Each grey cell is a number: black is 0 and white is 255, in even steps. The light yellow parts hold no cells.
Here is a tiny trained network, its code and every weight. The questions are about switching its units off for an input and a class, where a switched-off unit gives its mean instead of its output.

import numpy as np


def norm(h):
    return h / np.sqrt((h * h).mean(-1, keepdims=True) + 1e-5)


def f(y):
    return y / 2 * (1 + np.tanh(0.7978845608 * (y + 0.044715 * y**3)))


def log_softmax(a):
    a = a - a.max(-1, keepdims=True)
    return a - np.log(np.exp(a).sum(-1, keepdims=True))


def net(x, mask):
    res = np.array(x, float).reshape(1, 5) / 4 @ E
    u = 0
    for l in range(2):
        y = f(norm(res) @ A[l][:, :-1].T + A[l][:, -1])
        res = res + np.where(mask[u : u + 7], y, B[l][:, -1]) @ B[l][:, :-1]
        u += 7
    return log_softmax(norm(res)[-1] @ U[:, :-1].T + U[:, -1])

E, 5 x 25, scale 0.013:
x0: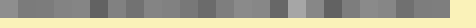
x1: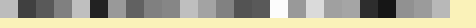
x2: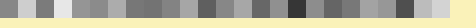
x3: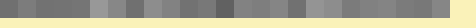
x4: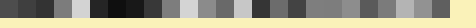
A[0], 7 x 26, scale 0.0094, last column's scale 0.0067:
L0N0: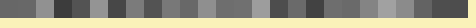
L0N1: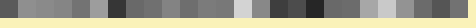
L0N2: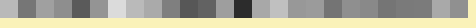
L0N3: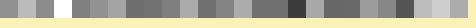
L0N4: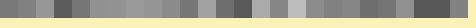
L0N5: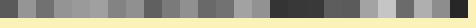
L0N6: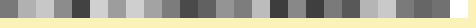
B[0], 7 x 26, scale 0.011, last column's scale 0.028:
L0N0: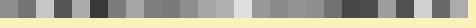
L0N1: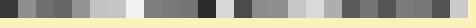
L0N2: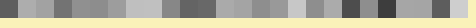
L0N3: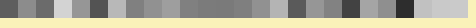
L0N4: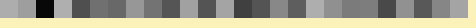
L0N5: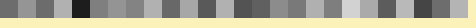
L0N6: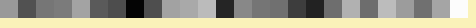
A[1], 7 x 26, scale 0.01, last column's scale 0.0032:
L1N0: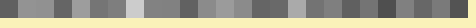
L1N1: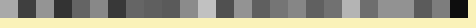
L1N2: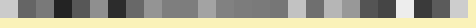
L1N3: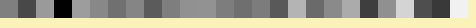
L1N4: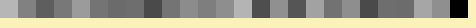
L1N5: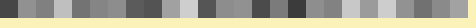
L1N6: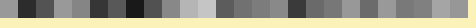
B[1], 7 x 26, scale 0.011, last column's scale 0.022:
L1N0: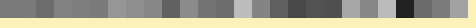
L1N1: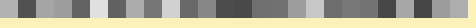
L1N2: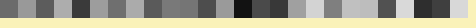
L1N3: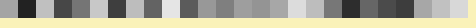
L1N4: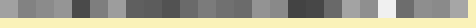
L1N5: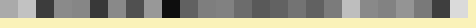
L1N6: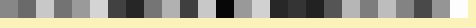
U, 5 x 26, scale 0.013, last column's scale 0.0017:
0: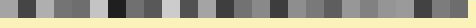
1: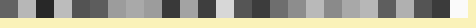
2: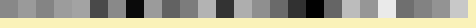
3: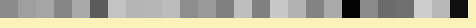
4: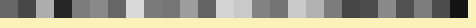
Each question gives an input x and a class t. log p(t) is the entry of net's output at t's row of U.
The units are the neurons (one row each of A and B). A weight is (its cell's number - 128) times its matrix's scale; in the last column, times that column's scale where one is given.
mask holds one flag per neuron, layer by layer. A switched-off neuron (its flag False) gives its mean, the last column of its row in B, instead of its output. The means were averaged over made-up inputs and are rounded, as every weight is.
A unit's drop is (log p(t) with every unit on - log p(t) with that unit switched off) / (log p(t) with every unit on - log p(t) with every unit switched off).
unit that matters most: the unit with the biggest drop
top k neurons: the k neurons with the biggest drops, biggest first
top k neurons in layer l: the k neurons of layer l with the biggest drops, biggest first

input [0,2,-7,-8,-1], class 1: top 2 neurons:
L0N6, L0N4
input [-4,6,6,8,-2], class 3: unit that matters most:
L0N6
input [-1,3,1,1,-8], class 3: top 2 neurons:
L0N2, L0N5
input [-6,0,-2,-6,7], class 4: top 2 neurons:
L0N6, L1N6
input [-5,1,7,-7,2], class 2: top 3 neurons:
L0N1, L0N2, L1N2
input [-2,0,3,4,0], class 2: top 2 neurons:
L0N1, L0N2
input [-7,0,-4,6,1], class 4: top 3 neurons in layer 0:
L0N6, L0N0, L0N5
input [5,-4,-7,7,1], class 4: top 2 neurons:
L0N1, L0N0
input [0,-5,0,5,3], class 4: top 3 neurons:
L0N1, L0N0, L0N3
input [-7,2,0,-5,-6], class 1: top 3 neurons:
L0N2, L0N3, L1N6
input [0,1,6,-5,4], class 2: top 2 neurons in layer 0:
L0N1, L0N2
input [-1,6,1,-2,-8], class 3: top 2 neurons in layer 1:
L1N2, L1N5
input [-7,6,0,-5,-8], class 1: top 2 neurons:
L0N3, L1N3
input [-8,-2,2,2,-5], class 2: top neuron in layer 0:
L0N6
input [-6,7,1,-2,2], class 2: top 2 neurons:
L0N1, L0N2
